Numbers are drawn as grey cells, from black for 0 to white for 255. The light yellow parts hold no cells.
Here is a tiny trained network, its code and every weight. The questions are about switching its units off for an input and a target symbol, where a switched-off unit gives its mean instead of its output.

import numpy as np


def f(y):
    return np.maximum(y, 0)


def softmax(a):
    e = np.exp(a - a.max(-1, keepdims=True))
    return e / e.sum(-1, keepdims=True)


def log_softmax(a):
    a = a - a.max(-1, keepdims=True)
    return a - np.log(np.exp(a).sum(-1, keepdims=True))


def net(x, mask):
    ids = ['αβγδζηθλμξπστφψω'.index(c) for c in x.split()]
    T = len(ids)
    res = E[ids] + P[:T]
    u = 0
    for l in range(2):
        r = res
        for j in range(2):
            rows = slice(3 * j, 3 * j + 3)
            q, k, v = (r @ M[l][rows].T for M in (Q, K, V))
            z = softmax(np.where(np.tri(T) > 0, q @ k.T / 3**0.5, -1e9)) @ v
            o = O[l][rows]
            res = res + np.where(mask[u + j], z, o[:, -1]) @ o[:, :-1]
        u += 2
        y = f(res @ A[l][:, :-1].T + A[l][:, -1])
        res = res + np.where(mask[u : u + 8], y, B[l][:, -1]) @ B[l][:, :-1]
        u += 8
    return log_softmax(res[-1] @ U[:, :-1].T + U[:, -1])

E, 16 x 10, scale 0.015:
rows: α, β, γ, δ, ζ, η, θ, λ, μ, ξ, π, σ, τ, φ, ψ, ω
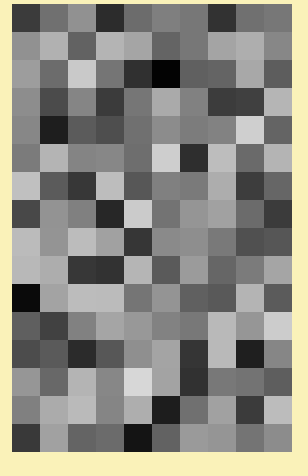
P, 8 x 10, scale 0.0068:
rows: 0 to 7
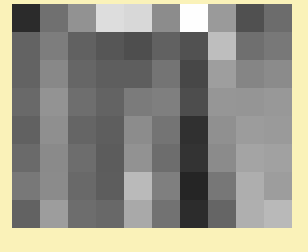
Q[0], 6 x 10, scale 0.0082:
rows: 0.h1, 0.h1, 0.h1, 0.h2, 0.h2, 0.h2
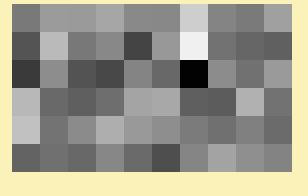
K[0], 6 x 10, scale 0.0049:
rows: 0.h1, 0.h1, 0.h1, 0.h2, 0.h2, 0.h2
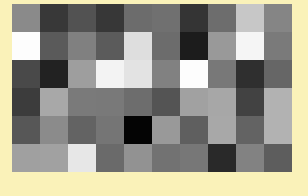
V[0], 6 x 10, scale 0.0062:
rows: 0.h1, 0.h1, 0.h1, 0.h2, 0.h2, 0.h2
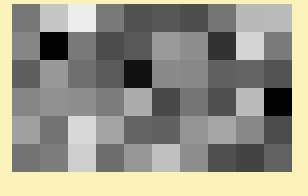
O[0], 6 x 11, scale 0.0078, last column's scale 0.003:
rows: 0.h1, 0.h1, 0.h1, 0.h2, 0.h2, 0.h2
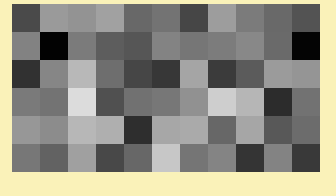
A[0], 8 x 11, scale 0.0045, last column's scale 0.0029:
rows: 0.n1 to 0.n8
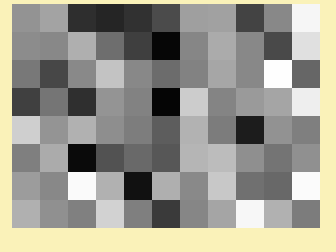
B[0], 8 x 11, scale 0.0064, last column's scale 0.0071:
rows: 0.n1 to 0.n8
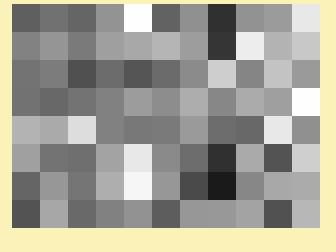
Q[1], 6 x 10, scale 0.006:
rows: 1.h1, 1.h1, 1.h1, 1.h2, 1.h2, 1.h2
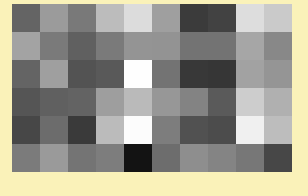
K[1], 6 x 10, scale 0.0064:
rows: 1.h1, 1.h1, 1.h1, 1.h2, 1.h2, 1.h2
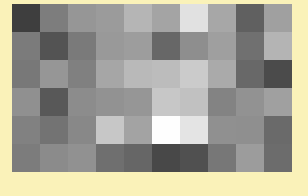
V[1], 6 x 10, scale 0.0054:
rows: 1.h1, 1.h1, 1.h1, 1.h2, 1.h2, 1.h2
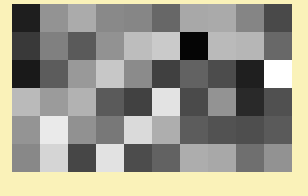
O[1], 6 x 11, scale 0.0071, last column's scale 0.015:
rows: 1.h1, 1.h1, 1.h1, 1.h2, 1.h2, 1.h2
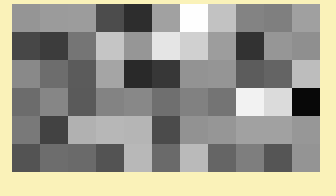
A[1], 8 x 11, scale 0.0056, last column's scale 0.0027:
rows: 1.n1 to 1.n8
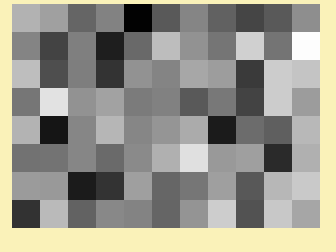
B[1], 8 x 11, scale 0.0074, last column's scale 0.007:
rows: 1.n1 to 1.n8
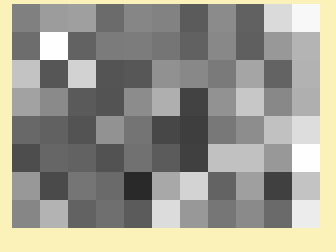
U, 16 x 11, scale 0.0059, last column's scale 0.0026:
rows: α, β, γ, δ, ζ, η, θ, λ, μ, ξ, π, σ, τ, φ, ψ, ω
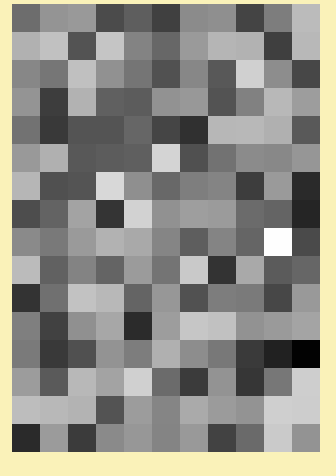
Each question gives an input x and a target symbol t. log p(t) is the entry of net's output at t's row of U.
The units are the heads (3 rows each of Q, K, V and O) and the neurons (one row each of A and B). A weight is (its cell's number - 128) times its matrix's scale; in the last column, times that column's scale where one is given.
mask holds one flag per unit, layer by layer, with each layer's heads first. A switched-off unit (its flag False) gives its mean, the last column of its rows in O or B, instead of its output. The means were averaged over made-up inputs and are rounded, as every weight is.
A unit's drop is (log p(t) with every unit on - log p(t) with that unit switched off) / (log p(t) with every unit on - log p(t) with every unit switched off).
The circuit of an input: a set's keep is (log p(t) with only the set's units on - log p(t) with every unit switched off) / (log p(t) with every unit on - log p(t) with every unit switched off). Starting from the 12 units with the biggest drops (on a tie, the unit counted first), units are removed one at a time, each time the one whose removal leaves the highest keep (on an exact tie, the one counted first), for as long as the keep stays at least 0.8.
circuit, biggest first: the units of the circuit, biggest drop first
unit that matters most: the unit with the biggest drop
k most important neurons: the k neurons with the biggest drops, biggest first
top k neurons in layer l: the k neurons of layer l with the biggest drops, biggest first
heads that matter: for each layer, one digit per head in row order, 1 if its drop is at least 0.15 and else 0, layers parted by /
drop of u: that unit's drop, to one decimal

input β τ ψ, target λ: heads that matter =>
10 / 11
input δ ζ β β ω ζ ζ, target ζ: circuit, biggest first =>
[1.h1; 0.h1; 1.n5]
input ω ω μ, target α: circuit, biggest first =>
[1.h1; 0.h1]
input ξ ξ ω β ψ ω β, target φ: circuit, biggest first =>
[1.h2; 1.h1; 0.h1]
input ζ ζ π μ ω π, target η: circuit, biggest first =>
[1.h2; 0.h1; 0.n1]
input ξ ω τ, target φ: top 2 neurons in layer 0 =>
[0.n6; 0.n1]
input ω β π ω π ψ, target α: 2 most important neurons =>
[0.n4; 0.n1]
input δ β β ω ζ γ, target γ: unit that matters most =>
0.n2
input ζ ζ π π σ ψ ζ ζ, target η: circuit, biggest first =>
[1.h2; 0.h1]
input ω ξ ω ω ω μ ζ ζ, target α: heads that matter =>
10 / 11
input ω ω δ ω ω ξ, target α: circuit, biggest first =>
[0.h1; 1.h1]
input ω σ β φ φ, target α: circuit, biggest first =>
[0.h1; 1.h1; 1.h2; 0.n4]
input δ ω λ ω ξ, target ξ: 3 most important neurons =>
[1.n7; 1.n6; 1.n1]
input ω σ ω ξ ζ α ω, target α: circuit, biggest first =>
[1.h1; 0.h1; 1.h2; 0.h2]
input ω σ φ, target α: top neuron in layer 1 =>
[1.n1]
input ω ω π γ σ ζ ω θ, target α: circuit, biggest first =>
[0.h1; 1.h1; 1.h2; 1.n1]
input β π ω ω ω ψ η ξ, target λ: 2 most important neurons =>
[0.n8; 1.n6]
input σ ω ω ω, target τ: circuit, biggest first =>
[0.h1; 1.h2; 1.h1; 0.n3]
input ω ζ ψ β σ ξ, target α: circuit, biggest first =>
[1.h1; 0.h1; 1.h2]
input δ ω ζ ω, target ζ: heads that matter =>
11 / 11
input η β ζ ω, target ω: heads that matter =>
00 / 11
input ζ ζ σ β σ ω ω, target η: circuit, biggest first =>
[1.h2; 0.h1]
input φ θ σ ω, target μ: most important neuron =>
[0.n7]
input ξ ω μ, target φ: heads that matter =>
00 / 11
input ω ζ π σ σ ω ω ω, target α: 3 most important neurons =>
[1.n1; 0.n4; 0.n1]
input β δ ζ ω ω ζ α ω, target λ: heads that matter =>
11 / 11
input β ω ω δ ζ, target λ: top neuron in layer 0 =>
[0.n8]
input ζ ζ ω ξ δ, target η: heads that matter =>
11 / 11
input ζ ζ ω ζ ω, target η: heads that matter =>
10 / 11
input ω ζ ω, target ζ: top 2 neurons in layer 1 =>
[1.n5; 1.n6]
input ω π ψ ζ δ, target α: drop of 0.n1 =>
0.1
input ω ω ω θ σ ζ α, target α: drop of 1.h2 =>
0.2
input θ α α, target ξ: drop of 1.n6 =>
0.2
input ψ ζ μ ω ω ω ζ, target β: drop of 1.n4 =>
0.0
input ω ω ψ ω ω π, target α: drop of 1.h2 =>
0.3
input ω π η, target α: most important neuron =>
[0.n4]
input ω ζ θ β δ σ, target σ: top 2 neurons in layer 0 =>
[0.n3; 0.n6]
